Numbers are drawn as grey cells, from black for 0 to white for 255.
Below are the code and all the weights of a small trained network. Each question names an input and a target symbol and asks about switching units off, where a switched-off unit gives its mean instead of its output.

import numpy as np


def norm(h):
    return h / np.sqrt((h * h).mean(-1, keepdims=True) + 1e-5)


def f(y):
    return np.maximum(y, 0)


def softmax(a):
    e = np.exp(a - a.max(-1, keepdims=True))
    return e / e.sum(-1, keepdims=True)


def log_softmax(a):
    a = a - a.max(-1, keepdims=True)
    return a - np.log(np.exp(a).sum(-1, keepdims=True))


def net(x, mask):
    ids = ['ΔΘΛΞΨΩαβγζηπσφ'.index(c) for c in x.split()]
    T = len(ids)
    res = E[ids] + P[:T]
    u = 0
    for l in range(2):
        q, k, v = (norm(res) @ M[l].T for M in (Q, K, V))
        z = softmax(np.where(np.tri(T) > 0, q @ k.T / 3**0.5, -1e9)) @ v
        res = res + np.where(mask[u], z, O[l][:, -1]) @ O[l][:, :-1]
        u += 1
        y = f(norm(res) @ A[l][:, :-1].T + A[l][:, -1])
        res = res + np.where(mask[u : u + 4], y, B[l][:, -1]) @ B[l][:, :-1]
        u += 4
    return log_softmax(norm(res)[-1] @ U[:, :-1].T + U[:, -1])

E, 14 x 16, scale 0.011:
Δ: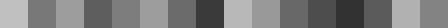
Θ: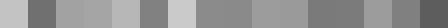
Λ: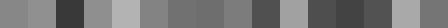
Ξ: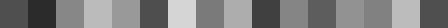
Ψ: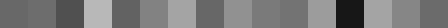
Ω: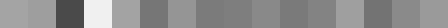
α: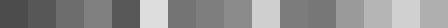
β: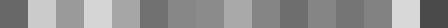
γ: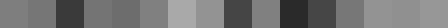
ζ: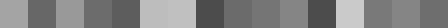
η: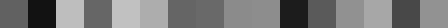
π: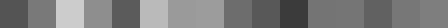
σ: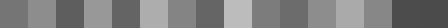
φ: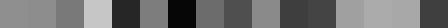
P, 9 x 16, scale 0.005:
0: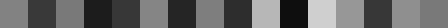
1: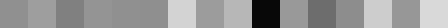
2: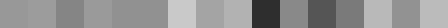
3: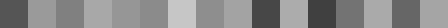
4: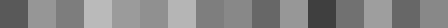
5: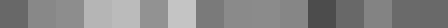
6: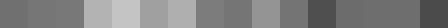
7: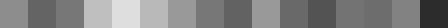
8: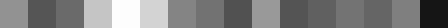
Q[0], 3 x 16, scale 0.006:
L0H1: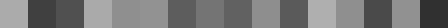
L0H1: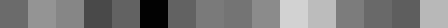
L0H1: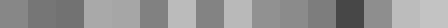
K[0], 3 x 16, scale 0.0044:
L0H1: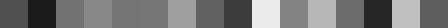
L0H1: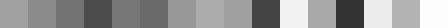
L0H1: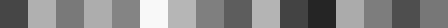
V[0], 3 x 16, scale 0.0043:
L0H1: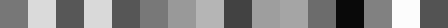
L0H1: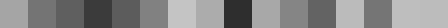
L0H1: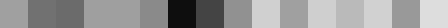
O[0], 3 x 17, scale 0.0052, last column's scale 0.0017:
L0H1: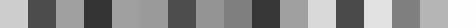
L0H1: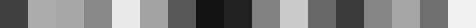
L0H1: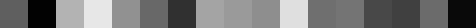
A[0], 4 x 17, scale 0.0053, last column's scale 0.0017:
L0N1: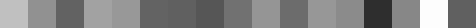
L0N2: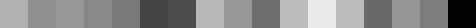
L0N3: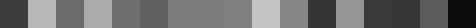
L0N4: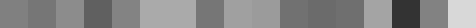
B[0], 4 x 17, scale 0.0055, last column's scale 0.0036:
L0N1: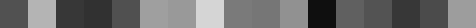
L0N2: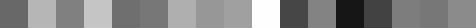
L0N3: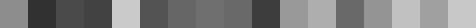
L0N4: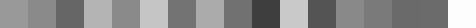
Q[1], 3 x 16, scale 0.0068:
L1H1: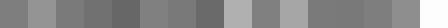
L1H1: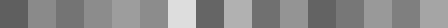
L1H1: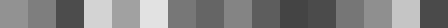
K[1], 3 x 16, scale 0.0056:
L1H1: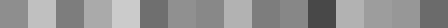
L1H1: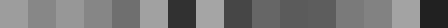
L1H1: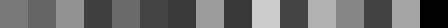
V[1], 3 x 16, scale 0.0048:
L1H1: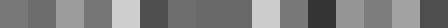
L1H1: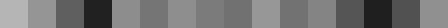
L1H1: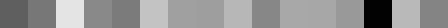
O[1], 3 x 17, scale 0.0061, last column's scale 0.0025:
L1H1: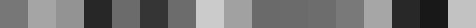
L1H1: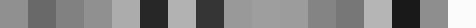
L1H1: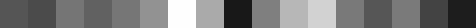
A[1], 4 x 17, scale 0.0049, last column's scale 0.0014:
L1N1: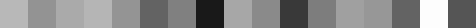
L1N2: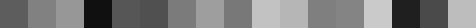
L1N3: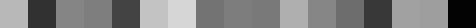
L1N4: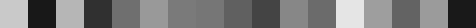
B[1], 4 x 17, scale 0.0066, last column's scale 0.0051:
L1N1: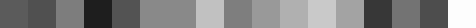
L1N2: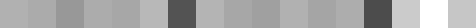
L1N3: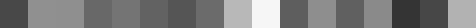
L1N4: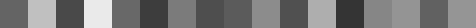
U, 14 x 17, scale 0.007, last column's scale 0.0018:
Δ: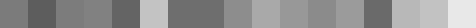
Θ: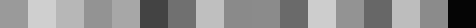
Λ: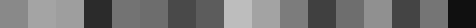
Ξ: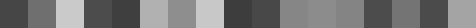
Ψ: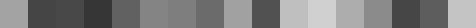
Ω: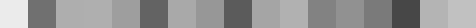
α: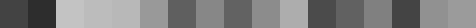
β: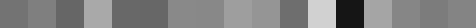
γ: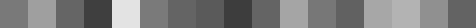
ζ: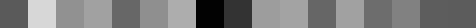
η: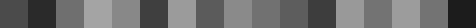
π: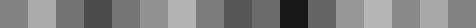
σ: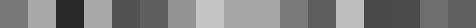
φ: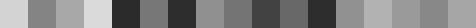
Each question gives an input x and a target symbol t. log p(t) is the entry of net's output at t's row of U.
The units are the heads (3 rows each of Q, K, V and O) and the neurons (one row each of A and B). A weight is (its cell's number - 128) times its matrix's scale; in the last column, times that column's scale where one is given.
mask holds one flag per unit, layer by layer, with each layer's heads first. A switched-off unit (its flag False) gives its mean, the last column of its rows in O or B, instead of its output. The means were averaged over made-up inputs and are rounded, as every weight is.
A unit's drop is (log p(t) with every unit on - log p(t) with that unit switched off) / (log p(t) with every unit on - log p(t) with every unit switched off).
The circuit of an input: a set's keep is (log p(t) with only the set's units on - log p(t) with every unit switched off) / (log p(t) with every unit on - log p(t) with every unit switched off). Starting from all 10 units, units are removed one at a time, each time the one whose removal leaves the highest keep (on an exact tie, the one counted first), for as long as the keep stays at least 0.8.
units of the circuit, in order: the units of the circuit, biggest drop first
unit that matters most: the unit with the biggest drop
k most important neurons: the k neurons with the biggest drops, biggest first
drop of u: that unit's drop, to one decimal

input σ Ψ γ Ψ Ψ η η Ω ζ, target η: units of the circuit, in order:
(L0H1 L0N3)
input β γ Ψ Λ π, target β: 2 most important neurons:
(L1N4 L1N3)
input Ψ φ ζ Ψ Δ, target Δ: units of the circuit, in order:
(L1H1 L1N1)
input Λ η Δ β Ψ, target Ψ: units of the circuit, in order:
(L1H1 L1N1 L0H1 L0N1)
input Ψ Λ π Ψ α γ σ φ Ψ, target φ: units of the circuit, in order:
(L1H1 L0H1)
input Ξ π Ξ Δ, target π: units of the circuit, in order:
(L0H1)
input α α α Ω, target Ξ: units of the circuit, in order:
(L1H1 L0H1)
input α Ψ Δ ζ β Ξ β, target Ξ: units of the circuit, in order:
(L1H1 L0H1)
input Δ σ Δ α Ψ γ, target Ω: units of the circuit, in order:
(L1H1 L1N2)
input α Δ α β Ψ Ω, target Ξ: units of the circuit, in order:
(L1H1 L0H1)
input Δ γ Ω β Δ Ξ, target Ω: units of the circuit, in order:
(L1H1 L1N2 L0H1 L1N1)
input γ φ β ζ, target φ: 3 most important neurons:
(L1N4 L0N4 L1N3)
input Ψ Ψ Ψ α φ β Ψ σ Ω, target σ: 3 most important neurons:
(L0N1 L1N1 L1N2)
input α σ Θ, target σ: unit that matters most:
L0H1
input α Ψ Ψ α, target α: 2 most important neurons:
(L1N1 L1N3)
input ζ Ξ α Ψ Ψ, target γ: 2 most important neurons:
(L0N3 L1N2)
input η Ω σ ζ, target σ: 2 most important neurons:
(L1N2 L1N4)
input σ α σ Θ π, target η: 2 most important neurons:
(L0N3 L1N1)
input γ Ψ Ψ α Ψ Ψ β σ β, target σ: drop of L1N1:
0.2
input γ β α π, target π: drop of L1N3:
0.1
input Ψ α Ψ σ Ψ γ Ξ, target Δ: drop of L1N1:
0.2
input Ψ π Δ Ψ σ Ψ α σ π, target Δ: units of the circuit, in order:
(L1H1)
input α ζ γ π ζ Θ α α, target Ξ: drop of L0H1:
0.6
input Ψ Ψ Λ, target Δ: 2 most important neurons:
(L1N1 L0N3)
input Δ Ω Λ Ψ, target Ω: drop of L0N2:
0.0
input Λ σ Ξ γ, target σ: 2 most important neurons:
(L1N1 L0N3)
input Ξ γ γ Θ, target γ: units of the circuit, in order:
(L0H1)
